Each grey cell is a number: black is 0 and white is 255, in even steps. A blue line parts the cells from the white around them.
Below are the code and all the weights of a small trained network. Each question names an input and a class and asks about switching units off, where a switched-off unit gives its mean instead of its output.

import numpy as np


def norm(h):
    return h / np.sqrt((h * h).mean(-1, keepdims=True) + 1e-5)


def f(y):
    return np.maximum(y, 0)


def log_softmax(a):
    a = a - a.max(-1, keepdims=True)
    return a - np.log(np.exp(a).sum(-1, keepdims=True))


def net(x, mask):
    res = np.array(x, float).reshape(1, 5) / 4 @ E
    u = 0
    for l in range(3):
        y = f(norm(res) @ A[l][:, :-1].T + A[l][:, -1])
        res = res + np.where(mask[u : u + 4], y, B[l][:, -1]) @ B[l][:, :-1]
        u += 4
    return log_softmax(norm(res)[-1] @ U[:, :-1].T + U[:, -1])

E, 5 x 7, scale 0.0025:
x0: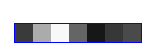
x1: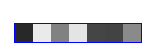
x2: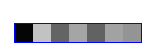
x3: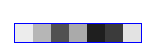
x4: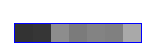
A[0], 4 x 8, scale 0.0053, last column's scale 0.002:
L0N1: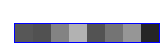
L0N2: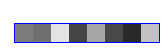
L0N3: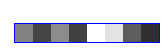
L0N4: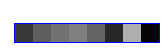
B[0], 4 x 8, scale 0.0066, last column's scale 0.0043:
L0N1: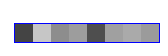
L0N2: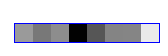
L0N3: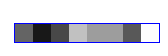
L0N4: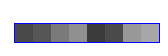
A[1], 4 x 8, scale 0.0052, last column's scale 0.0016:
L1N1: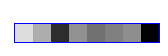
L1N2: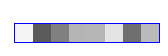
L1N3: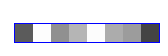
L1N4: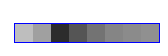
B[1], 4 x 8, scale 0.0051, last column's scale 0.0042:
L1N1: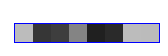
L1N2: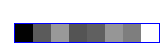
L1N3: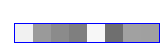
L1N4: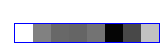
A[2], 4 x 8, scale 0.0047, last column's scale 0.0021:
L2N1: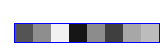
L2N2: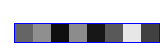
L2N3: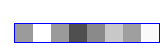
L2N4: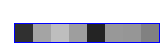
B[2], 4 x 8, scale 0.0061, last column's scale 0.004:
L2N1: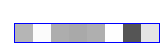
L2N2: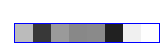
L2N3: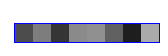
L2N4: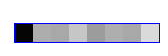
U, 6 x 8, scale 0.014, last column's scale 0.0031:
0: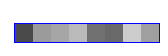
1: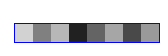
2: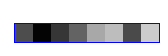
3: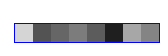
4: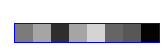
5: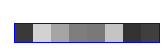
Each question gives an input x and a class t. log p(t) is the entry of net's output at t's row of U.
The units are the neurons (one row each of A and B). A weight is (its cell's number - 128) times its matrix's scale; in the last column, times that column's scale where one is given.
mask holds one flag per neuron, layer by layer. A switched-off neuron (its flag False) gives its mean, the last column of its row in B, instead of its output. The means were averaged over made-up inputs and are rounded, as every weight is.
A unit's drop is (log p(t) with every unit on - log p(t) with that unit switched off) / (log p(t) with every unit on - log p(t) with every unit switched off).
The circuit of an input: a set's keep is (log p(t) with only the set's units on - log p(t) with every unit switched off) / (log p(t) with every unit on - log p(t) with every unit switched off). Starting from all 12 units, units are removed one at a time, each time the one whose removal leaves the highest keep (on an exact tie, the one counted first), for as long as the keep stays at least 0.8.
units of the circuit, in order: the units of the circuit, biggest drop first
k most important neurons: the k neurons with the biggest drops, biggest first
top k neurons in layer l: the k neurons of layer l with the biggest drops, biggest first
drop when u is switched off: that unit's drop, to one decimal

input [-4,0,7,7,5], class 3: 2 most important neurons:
L2N2, L1N2
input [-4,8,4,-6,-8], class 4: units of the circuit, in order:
L1N3
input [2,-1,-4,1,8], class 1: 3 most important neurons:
L0N2, L2N1, L1N2
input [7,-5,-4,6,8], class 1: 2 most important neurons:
L2N1, L0N2
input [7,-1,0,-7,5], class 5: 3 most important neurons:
L2N1, L2N2, L1N4
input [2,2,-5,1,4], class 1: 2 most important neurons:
L0N2, L2N1
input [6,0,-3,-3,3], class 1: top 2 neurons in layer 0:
L0N2, L0N1
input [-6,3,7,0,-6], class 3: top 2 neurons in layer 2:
L2N1, L2N4
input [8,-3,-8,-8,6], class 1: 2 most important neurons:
L0N2, L2N1
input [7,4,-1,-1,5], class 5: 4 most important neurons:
L2N1, L1N1, L0N2, L0N3
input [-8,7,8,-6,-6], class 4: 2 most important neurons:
L1N3, L0N3
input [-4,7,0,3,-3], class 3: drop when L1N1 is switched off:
0.1
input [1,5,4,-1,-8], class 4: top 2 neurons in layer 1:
L1N3, L1N2
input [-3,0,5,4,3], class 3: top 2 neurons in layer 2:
L2N2, L2N1
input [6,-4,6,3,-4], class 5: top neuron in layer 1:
L1N1
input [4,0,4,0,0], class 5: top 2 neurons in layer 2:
L2N1, L2N3
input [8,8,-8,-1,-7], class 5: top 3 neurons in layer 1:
L1N4, L1N1, L1N3
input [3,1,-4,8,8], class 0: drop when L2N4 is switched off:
0.3
